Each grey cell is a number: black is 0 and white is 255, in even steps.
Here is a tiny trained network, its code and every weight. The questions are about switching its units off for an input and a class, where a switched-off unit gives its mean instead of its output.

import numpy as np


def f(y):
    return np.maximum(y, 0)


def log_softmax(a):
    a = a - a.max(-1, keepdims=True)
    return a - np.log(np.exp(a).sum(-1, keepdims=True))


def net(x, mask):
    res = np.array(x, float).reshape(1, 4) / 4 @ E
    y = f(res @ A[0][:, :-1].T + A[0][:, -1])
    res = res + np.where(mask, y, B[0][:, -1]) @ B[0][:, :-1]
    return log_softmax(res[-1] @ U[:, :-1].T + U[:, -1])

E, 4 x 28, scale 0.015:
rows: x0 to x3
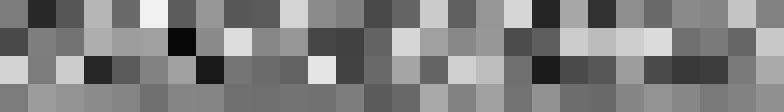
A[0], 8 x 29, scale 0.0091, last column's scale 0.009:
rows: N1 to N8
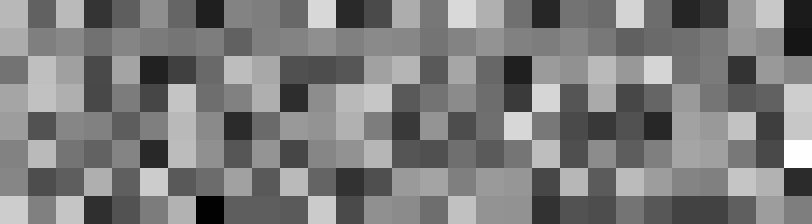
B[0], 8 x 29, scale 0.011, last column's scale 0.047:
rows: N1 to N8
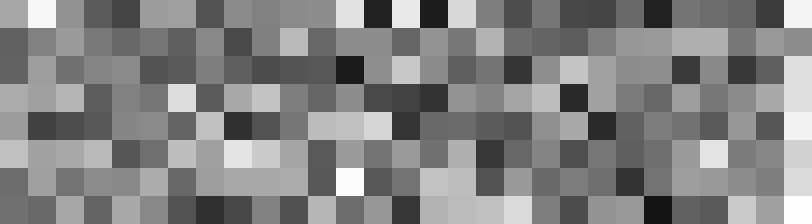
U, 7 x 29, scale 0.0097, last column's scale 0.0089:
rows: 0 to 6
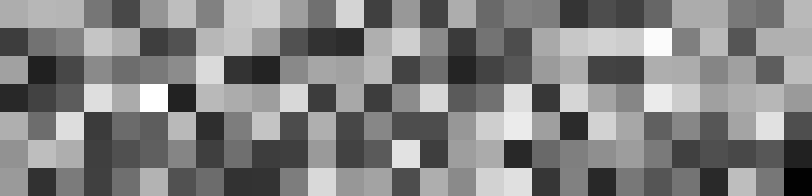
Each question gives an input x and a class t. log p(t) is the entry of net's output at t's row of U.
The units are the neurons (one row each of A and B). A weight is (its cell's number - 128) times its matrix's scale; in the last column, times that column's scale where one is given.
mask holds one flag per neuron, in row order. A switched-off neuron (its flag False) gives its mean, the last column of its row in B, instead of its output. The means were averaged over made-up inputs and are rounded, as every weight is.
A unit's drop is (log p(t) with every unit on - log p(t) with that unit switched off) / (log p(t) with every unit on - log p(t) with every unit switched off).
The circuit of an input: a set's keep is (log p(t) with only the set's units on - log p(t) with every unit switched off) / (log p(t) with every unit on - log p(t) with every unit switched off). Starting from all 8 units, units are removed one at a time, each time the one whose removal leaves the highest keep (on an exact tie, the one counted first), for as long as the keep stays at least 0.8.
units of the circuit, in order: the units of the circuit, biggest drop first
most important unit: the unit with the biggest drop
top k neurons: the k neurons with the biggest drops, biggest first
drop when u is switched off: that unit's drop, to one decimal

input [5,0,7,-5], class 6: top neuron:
[N8]
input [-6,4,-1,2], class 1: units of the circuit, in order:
[N1, N3]
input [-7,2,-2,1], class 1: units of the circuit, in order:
[N3, N1]
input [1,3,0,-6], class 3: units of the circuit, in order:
[N1, N4, N5]
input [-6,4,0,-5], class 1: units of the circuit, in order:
[N1, N3]
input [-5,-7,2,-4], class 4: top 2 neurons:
[N8, N1]
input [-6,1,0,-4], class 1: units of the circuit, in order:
[N3, N1]
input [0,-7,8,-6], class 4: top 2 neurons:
[N8, N4]
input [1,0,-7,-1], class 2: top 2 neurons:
[N1, N4]
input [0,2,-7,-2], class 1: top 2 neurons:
[N1, N5]
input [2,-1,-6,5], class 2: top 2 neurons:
[N1, N8]
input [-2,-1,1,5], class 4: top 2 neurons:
[N1, N7]
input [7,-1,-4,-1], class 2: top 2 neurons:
[N8, N5]
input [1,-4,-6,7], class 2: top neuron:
[N1]
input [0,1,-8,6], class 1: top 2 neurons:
[N1, N5]
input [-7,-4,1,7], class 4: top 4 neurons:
[N1, N7, N4, N8]
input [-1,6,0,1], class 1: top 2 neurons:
[N1, N8]
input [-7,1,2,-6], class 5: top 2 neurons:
[N3, N7]
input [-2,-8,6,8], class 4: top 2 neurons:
[N8, N4]
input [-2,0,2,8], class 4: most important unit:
N7
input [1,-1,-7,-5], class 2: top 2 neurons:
[N1, N4]
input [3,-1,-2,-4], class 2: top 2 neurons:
[N8, N1]
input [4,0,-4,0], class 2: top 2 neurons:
[N8, N1]
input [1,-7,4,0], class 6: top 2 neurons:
[N5, N8]
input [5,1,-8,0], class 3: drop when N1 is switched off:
0.3
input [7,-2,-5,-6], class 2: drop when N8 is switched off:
0.2
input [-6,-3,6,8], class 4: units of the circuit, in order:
[N8]
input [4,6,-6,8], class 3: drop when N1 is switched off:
0.1
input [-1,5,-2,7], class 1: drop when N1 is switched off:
0.3
